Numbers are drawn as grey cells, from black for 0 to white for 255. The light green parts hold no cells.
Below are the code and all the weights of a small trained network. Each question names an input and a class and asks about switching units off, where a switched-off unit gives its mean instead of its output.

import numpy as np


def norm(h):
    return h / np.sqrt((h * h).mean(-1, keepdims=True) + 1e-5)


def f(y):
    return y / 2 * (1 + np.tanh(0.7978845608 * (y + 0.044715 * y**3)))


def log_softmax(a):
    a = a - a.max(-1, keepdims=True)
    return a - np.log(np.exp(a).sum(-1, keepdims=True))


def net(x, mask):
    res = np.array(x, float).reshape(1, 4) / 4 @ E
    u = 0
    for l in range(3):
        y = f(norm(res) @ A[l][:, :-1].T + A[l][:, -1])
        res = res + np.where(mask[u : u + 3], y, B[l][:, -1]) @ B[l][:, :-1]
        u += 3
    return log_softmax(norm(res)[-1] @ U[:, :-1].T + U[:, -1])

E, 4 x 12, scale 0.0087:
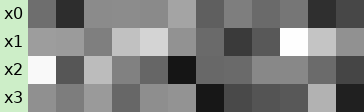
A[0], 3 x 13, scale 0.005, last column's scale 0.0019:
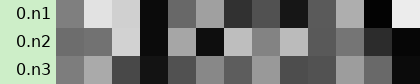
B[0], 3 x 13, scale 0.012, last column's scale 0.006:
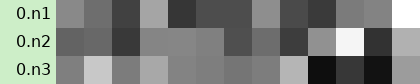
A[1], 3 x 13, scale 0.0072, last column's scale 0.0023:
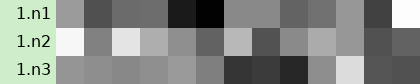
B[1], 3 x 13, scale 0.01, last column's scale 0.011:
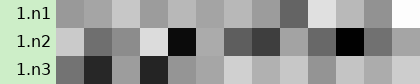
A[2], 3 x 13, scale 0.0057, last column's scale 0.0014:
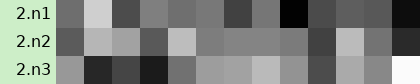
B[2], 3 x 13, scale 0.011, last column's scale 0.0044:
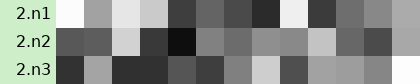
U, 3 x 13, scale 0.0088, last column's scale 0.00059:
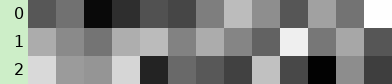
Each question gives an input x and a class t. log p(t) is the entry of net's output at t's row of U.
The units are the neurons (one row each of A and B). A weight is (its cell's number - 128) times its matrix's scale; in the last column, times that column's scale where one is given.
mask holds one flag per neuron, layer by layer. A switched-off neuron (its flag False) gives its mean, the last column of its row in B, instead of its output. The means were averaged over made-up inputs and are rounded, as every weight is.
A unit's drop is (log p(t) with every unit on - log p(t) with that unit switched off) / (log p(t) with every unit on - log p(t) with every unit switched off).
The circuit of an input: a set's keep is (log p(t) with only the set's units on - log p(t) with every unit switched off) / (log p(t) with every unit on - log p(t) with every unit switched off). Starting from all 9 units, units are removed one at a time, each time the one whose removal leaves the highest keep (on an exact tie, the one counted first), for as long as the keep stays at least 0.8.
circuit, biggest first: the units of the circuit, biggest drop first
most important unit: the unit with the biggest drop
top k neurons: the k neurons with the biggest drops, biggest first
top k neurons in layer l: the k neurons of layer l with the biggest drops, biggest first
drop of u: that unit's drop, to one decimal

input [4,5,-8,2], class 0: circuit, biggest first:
[1.n1]
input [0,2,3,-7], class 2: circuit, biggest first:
[0.n1, 1.n2]
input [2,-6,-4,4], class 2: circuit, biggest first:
[1.n3, 2.n1]
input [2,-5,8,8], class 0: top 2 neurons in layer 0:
[0.n2, 0.n1]
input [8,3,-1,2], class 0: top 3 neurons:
[1.n1, 2.n3, 1.n3]
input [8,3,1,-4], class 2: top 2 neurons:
[1.n1, 0.n1]
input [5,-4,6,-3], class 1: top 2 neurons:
[1.n1, 0.n2]
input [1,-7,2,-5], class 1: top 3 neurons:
[1.n1, 0.n2, 1.n3]
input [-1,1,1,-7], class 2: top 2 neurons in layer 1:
[1.n3, 1.n1]
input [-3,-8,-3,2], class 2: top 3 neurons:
[1.n3, 0.n3, 2.n1]
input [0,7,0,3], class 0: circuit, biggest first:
[1.n3, 1.n1]
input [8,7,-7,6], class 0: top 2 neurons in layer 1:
[1.n3, 1.n1]
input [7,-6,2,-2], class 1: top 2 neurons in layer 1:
[1.n1, 1.n3]
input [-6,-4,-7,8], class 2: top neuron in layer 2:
[2.n1]
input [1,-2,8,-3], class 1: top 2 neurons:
[0.n2, 1.n1]
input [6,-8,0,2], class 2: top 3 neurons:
[1.n3, 2.n1, 0.n3]
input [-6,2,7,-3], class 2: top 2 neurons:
[1.n2, 0.n1]
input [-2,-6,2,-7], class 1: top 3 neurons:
[1.n1, 1.n3, 0.n2]
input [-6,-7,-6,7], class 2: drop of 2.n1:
0.2
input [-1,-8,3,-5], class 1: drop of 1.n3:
0.1
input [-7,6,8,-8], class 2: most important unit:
1.n2
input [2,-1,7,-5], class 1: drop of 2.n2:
0.0
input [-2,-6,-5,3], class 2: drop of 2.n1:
0.1
